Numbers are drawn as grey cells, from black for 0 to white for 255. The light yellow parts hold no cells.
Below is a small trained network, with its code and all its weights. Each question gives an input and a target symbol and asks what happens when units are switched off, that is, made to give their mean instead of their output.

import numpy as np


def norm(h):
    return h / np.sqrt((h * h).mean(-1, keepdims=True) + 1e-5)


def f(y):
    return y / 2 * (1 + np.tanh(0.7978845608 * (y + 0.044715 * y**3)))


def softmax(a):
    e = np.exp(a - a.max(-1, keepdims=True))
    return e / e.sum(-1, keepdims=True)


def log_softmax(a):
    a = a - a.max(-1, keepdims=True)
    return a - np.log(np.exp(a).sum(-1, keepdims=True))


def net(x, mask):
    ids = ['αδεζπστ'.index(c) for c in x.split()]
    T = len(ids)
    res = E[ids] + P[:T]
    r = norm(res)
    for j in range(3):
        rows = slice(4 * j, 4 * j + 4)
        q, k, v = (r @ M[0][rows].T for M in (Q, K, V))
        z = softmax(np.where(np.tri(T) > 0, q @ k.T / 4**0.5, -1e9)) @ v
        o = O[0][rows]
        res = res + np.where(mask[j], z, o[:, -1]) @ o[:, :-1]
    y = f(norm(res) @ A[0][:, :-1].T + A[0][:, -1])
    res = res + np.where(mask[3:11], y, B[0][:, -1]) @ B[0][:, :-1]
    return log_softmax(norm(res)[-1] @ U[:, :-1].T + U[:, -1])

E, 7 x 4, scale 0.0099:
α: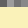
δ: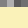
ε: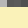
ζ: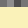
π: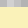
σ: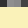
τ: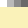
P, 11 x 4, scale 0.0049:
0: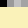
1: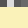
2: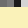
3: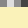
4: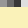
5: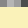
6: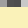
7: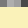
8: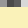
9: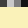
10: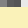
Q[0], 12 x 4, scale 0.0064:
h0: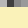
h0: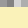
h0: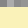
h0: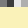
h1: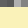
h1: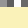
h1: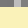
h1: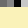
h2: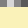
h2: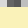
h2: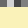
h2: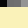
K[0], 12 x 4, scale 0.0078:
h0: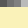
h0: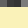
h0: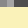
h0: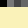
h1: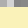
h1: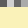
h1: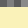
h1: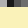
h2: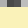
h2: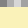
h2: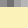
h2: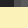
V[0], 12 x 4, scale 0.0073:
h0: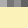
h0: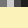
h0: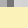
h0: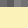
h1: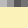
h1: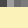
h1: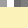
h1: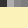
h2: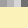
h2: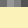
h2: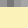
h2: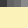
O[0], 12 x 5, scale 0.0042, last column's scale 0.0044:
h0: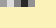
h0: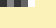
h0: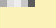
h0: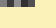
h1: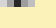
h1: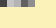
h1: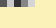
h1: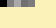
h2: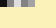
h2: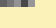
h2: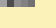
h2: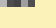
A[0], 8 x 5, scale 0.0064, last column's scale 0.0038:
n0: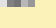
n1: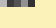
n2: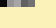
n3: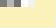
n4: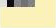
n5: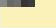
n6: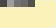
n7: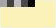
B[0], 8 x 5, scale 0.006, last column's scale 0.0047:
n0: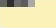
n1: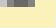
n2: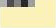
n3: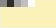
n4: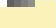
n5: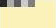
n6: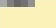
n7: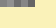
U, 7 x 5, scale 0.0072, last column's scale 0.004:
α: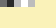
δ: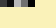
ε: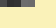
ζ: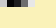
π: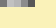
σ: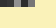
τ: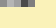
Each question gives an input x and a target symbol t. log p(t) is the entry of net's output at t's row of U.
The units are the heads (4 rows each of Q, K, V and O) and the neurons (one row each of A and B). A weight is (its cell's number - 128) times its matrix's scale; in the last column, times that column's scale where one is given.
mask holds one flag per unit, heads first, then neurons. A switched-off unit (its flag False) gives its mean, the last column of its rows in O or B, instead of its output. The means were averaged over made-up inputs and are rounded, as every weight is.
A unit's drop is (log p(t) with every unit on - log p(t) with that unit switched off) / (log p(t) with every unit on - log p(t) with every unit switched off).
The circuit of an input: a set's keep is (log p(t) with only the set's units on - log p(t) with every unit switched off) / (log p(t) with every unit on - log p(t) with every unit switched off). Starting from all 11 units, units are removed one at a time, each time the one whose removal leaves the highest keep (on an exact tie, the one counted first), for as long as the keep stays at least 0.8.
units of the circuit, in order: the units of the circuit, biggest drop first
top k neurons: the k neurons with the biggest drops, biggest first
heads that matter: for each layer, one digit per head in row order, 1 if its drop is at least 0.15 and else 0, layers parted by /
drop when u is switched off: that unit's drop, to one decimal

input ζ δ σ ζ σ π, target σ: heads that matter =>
110
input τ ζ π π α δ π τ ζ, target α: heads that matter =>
100
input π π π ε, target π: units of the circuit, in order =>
h0; h2
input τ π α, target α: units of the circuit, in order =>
h0; n3
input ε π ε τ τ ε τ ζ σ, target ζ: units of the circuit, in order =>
h2
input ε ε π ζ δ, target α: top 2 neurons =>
n3; n2
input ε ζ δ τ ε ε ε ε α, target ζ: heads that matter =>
010
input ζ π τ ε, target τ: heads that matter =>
100
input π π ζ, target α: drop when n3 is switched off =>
0.3
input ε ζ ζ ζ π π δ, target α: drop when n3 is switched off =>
0.0
